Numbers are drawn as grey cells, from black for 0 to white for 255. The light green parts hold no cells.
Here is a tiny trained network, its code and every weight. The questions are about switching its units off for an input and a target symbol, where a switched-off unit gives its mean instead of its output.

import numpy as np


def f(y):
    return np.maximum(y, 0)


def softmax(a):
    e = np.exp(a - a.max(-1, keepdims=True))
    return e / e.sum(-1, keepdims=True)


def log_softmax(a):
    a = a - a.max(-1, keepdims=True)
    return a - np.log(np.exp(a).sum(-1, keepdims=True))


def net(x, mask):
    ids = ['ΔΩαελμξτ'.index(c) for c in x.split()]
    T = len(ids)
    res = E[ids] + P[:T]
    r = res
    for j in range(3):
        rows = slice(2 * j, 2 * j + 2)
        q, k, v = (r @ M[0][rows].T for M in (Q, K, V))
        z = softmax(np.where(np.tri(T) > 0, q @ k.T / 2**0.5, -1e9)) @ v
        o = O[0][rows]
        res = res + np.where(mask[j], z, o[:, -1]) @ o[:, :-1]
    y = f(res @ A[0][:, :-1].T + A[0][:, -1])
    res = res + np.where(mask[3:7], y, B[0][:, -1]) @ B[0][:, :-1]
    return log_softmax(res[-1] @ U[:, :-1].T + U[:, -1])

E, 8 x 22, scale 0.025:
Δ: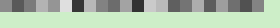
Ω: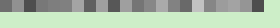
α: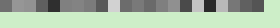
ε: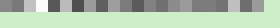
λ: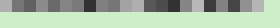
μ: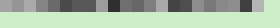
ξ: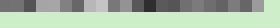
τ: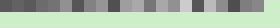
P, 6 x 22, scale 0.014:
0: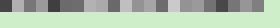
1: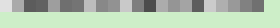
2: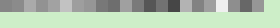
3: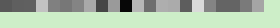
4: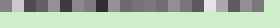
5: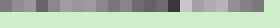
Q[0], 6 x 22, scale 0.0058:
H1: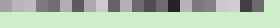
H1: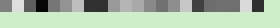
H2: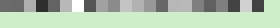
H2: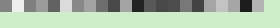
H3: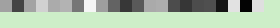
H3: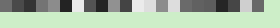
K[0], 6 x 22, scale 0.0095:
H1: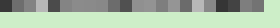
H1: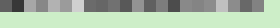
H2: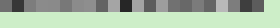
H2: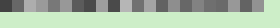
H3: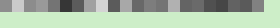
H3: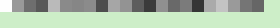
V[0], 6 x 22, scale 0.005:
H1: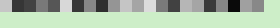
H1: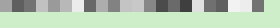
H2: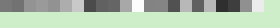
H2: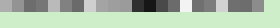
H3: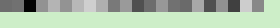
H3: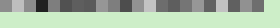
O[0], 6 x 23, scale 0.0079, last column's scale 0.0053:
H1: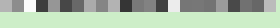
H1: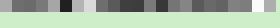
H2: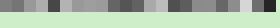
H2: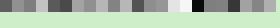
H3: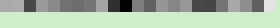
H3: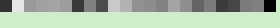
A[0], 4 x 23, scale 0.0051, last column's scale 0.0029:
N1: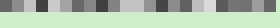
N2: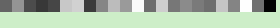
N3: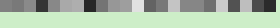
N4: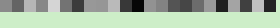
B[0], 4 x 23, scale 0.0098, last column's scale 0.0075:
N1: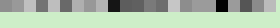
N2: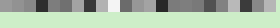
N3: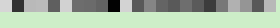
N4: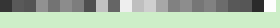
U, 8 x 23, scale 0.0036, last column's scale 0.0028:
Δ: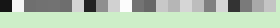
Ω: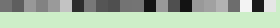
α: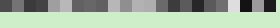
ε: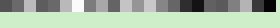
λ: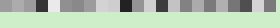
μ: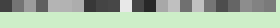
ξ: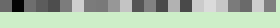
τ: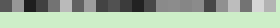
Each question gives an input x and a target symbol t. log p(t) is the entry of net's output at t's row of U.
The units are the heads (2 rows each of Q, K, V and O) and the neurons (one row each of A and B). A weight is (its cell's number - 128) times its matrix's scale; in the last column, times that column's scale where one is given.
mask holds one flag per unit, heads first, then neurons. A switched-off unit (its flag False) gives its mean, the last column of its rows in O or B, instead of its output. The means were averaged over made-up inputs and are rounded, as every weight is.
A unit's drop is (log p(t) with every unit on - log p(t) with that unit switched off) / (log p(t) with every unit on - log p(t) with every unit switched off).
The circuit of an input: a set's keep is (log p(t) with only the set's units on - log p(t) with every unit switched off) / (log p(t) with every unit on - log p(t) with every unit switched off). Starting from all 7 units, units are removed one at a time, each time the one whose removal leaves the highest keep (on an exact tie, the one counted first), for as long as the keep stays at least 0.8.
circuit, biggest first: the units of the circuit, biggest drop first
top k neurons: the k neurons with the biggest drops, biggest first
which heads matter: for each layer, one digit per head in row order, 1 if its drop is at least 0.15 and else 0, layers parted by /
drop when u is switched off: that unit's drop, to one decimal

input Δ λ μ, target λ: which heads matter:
100
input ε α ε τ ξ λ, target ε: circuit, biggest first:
N3, H1, N2
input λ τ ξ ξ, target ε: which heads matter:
110
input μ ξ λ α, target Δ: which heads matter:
110
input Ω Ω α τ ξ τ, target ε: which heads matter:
100
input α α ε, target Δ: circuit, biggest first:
H2, H3
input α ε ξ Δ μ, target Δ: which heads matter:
011
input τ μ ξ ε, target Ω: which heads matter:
110
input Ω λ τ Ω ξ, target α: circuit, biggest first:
N4, H2, H1
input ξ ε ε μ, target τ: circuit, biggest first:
H3, H1
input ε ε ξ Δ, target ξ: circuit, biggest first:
H3
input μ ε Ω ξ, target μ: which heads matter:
011
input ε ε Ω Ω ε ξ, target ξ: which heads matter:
001
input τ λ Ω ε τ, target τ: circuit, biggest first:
H1, N4
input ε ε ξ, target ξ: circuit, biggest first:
H3
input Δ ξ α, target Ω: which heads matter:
100
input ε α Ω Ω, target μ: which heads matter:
111
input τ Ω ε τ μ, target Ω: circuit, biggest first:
H1, H2
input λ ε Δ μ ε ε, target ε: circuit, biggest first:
N4, H2, H1
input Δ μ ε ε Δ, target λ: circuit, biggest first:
H1
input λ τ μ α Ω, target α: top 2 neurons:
N2, N3
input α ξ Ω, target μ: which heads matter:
011
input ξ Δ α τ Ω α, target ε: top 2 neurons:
N3, N2
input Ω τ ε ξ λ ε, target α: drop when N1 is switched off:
0.0
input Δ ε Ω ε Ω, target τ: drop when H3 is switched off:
0.1
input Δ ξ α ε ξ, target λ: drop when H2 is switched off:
0.1
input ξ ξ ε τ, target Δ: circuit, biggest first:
H2
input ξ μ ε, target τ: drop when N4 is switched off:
0.2
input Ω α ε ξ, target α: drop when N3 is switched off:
0.0
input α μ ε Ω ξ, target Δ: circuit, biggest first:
H3, H2
